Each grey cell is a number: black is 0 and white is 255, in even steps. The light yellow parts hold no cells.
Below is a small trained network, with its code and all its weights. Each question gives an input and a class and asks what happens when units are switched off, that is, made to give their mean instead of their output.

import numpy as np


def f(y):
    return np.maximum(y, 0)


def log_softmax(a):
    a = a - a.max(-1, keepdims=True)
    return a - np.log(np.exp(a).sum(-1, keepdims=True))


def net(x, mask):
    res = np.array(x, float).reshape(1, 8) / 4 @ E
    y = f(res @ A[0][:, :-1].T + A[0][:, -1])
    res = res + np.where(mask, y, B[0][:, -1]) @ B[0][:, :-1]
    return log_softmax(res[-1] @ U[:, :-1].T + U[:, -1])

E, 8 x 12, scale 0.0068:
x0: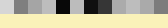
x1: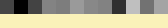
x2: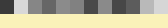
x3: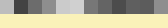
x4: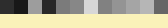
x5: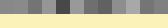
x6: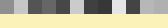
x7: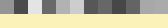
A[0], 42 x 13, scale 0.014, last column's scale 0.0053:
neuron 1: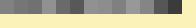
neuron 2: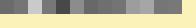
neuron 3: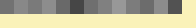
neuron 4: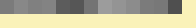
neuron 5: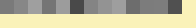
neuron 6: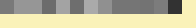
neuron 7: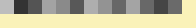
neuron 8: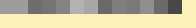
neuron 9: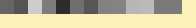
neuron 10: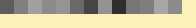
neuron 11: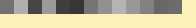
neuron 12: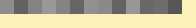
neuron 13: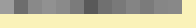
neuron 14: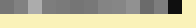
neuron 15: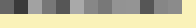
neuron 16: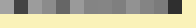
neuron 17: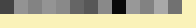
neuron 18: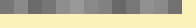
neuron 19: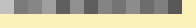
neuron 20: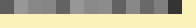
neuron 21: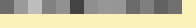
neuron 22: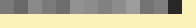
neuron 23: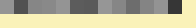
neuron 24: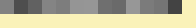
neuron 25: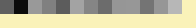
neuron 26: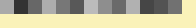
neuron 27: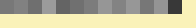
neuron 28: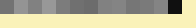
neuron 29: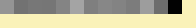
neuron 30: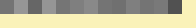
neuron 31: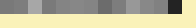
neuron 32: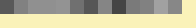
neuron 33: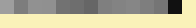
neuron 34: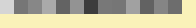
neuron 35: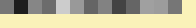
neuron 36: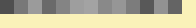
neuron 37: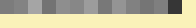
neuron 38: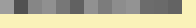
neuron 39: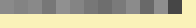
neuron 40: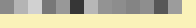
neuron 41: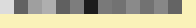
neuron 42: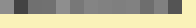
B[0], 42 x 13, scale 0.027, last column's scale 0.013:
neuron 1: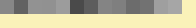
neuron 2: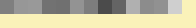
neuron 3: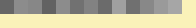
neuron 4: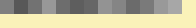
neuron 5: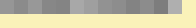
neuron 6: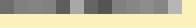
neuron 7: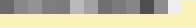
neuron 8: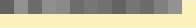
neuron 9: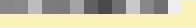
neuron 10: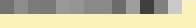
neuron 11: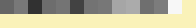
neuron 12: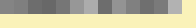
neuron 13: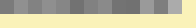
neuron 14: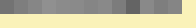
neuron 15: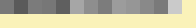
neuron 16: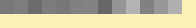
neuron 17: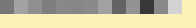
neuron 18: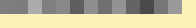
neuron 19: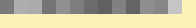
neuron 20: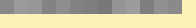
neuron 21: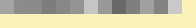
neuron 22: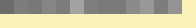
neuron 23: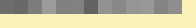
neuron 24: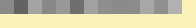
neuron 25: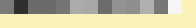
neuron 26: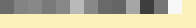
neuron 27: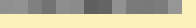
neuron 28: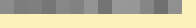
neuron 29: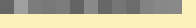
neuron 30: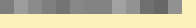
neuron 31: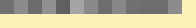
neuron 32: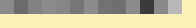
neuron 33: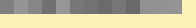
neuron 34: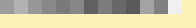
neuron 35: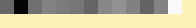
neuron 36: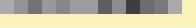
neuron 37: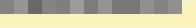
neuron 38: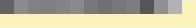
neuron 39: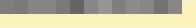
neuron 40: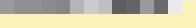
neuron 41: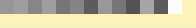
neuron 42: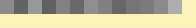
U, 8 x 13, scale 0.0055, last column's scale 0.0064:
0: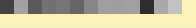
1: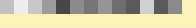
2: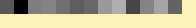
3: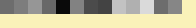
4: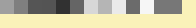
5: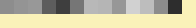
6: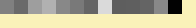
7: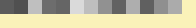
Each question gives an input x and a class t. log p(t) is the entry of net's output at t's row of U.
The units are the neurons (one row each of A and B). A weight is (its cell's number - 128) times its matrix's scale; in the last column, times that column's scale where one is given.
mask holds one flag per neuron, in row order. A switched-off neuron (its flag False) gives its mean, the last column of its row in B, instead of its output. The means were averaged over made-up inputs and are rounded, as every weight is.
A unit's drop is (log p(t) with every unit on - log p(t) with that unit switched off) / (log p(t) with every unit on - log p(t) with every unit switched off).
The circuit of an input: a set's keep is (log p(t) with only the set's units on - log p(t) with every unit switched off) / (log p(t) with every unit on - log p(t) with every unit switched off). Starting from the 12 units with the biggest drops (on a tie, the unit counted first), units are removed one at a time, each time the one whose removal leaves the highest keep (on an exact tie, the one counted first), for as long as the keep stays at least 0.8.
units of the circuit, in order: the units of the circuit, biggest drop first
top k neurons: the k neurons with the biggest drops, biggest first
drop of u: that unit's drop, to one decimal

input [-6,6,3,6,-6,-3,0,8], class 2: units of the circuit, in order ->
(neuron 35)
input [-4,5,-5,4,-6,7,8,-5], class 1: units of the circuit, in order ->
(neuron 35; neuron 34; neuron 25)
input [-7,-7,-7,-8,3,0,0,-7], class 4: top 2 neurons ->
(neuron 11; neuron 40)
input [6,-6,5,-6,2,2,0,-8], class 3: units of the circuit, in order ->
(neuron 9; neuron 11)
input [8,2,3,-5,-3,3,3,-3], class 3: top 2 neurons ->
(neuron 11; neuron 40)
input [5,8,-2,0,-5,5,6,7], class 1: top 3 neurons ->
(neuron 41; neuron 34; neuron 11)
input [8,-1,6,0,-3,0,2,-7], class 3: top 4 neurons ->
(neuron 11; neuron 40; neuron 21; neuron 17)
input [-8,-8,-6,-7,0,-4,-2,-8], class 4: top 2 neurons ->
(neuron 11; neuron 9)
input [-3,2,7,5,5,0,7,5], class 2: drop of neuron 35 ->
0.4
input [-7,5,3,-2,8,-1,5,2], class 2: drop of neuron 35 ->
0.2
